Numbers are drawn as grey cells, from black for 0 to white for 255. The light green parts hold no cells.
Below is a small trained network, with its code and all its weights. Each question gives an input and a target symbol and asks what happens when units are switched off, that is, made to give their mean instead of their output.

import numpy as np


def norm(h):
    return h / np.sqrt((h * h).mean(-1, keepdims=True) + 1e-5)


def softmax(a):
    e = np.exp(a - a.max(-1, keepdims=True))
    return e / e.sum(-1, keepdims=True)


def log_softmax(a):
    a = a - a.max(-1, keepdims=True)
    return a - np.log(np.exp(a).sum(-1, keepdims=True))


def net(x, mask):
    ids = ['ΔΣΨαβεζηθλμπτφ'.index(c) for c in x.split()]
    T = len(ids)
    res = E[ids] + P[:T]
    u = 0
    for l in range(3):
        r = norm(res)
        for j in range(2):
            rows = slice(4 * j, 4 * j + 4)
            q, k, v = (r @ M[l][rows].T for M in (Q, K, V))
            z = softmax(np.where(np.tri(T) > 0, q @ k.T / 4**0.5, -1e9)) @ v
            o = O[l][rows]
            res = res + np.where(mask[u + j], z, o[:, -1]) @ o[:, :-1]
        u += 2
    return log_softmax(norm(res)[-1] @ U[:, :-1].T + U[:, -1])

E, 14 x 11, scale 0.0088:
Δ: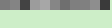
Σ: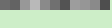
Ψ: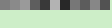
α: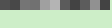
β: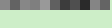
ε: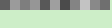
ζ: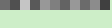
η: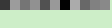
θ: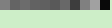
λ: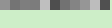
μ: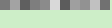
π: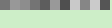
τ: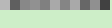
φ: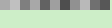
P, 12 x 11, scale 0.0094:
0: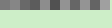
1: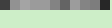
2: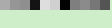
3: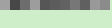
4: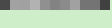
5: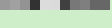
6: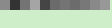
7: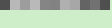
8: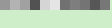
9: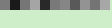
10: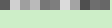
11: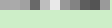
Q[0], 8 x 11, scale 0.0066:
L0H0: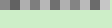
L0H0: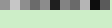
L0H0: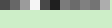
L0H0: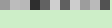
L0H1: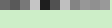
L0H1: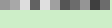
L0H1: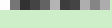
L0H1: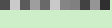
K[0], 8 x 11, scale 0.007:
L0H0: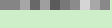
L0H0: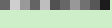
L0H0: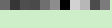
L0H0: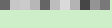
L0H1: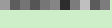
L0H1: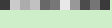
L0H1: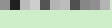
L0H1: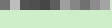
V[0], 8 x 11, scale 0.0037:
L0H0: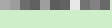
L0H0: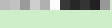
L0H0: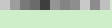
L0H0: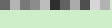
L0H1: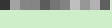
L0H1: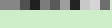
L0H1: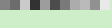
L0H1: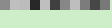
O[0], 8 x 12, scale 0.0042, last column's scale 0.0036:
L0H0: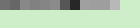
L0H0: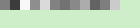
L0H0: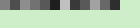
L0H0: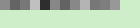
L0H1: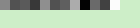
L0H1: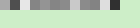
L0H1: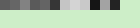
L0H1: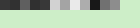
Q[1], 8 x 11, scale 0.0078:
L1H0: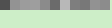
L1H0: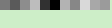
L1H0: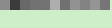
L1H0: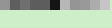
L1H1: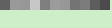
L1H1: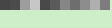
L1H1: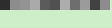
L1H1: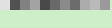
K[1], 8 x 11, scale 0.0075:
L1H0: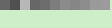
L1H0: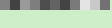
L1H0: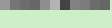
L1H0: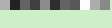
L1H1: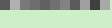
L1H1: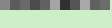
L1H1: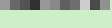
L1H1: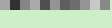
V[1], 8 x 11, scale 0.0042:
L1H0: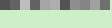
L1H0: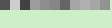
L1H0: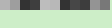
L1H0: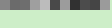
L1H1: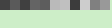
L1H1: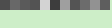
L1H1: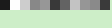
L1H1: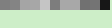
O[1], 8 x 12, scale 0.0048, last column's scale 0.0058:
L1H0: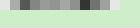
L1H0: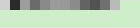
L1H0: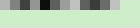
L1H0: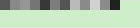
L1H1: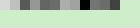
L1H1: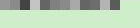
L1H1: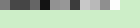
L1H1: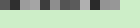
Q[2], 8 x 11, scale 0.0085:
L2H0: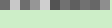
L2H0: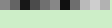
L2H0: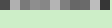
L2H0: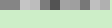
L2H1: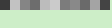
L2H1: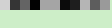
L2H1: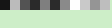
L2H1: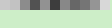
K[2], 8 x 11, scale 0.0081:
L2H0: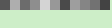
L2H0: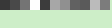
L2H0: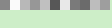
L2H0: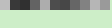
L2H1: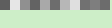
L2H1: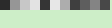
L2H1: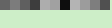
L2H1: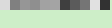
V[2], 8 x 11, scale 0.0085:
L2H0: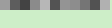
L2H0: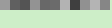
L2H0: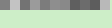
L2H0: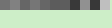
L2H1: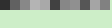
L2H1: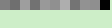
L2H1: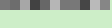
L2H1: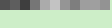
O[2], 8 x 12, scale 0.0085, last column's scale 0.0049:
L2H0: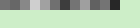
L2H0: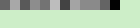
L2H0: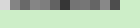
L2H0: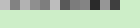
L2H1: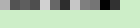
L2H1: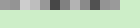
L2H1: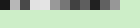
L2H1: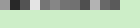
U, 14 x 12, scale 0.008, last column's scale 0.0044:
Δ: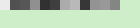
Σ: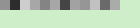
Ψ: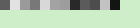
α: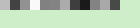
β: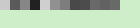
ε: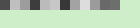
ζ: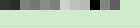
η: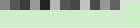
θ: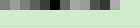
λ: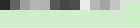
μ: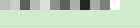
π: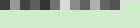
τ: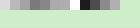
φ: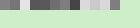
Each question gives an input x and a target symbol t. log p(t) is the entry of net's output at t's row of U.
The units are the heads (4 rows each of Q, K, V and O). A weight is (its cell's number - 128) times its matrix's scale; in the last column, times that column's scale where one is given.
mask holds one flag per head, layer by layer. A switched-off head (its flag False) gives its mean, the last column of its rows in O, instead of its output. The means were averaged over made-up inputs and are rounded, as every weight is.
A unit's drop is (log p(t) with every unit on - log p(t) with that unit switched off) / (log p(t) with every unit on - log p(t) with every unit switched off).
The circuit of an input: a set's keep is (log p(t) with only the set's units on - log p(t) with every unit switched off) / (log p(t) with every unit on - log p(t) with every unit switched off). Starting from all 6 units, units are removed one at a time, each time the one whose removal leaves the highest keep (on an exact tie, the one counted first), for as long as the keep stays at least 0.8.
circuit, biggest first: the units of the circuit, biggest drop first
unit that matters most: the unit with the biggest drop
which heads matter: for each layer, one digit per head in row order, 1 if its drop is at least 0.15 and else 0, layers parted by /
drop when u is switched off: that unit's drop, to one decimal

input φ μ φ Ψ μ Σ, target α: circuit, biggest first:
L2H1
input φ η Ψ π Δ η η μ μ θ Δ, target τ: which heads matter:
11 / 11 / 10
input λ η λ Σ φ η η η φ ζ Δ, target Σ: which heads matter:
01 / 11 / 11
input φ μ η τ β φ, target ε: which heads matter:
00 / 01 / 01
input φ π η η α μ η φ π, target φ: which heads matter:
00 / 01 / 01
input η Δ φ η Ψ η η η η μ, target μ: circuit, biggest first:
L0H1, L1H1, L2H0
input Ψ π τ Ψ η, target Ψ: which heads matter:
01 / 01 / 01
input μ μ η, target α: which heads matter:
00 / 10 / 01
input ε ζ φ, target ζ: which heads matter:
01 / 01 / 11
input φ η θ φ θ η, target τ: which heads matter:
00 / 10 / 01
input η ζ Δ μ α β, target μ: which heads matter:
00 / 00 / 01
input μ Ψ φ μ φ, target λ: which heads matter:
11 / 01 / 10
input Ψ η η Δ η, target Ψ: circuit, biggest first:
L2H1, L1H1, L0H1
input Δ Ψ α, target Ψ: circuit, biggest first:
L2H1
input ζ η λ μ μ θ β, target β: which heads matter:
01 / 01 / 01
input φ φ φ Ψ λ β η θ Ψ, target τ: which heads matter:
01 / 10 / 01
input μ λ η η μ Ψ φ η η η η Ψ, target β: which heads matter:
00 / 00 / 11
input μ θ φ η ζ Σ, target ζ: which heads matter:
00 / 01 / 11
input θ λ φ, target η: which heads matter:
10 / 11 / 00
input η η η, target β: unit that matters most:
L2H0
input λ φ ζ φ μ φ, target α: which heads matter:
00 / 00 / 01
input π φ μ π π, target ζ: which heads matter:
01 / 00 / 00
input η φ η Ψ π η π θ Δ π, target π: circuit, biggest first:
L1H1, L2H0
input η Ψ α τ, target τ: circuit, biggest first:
L1H1, L2H1, L1H0
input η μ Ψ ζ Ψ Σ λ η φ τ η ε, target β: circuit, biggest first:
L2H1, L2H0
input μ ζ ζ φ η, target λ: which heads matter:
11 / 11 / 10
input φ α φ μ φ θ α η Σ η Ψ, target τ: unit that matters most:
L0H1
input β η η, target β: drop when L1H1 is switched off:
0.1
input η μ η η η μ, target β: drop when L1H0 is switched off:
0.1
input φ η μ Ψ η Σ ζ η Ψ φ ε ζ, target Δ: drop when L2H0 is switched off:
0.3
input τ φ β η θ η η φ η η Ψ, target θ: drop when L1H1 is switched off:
1.5
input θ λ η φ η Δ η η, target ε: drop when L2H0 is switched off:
0.2
